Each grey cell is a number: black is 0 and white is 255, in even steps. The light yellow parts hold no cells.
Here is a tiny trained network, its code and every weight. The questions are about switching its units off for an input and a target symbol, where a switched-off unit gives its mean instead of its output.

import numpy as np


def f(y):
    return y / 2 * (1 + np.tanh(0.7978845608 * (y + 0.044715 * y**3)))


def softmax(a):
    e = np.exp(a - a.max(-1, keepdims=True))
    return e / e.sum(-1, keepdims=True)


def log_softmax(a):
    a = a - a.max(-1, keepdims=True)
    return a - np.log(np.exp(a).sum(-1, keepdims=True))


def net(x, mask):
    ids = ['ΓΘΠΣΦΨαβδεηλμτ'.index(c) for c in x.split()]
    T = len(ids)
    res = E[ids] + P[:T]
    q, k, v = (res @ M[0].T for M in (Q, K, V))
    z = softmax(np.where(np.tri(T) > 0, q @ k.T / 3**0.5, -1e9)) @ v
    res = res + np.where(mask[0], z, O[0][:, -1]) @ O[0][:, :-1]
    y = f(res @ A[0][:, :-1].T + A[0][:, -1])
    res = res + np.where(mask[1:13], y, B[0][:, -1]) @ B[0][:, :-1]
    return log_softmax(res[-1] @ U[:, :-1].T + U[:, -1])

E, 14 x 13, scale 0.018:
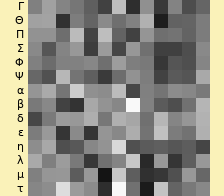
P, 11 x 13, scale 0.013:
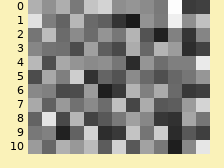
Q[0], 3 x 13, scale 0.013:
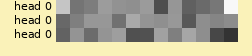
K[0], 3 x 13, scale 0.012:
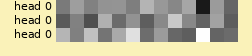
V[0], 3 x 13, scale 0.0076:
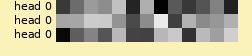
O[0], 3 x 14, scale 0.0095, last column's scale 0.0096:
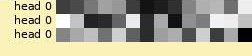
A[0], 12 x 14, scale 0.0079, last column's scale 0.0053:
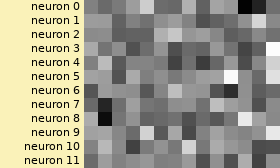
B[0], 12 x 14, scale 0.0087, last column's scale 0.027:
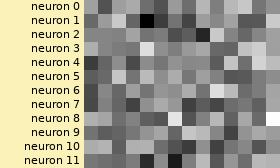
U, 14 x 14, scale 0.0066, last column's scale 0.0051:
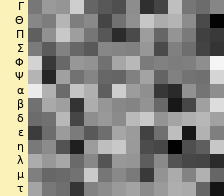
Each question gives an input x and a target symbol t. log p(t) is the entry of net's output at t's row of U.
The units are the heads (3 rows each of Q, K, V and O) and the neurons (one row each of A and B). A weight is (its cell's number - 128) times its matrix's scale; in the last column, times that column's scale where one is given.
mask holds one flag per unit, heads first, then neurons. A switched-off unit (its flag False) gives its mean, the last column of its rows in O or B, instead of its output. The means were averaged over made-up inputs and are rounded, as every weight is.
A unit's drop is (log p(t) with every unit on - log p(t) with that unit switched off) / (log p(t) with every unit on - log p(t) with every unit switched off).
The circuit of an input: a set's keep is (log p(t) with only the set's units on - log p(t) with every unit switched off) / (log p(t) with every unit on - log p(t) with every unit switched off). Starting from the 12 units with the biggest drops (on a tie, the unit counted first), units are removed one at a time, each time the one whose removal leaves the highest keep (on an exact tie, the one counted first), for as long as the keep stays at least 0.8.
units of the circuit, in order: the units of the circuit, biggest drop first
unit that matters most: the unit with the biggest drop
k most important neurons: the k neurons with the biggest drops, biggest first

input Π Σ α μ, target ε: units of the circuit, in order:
(head 0; neuron 6)
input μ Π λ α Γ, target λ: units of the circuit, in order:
(head 0; neuron 1; neuron 2; neuron 4)
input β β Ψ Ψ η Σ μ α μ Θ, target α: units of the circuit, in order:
(head 0; neuron 10)
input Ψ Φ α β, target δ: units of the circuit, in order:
(head 0; neuron 0)
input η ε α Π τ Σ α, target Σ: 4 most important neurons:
(neuron 7; neuron 0; neuron 1; neuron 2)
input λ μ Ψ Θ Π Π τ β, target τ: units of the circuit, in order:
(head 0; neuron 8; neuron 1)
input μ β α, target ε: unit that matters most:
neuron 8
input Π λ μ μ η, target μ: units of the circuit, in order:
(head 0; neuron 1)
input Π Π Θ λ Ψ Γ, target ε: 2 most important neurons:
(neuron 6; neuron 8)
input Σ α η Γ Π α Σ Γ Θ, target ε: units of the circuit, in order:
(neuron 6; head 0)
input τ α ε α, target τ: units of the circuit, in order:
(head 0; neuron 8)
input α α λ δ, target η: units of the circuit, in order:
(neuron 7; head 0)
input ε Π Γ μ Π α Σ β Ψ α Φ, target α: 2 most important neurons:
(neuron 4; neuron 8)
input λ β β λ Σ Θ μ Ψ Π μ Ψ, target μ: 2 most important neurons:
(neuron 1; neuron 4)
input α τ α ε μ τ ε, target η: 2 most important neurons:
(neuron 7; neuron 1)
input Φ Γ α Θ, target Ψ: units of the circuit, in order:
(head 0; neuron 8; neuron 0; neuron 1)
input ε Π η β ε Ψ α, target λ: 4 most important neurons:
(neuron 2; neuron 4; neuron 10; neuron 11)
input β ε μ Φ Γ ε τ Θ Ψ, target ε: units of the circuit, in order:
(head 0; neuron 8; neuron 6)
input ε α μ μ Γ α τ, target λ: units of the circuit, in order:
(head 0; neuron 2)
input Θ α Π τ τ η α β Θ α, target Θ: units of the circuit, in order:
(head 0; neuron 0)
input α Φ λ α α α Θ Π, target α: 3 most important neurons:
(neuron 1; neuron 4; neuron 11)
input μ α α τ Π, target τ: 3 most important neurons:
(neuron 8; neuron 1; neuron 4)
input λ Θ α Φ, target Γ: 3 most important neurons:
(neuron 2; neuron 8; neuron 1)
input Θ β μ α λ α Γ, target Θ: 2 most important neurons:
(neuron 0; neuron 6)
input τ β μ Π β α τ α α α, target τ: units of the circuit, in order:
(head 0; neuron 1)
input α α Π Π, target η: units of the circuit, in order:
(head 0; neuron 1; neuron 7)
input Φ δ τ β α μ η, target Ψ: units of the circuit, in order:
(head 0; neuron 0; neuron 8; neuron 1)
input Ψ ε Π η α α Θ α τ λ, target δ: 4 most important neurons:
(neuron 8; neuron 4; neuron 3; neuron 0)
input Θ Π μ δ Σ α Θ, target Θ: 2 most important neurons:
(neuron 0; neuron 6)
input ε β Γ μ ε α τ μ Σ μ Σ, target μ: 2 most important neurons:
(neuron 4; neuron 1)
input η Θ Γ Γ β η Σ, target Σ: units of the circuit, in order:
(head 0; neuron 0; neuron 7)
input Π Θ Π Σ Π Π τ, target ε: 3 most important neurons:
(neuron 6; neuron 8; neuron 7)
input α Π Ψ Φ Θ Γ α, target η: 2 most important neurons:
(neuron 1; neuron 7)
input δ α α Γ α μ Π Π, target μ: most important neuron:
(neuron 4)
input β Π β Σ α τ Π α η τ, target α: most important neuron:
(neuron 10)
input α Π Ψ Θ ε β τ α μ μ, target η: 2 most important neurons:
(neuron 1; neuron 7)
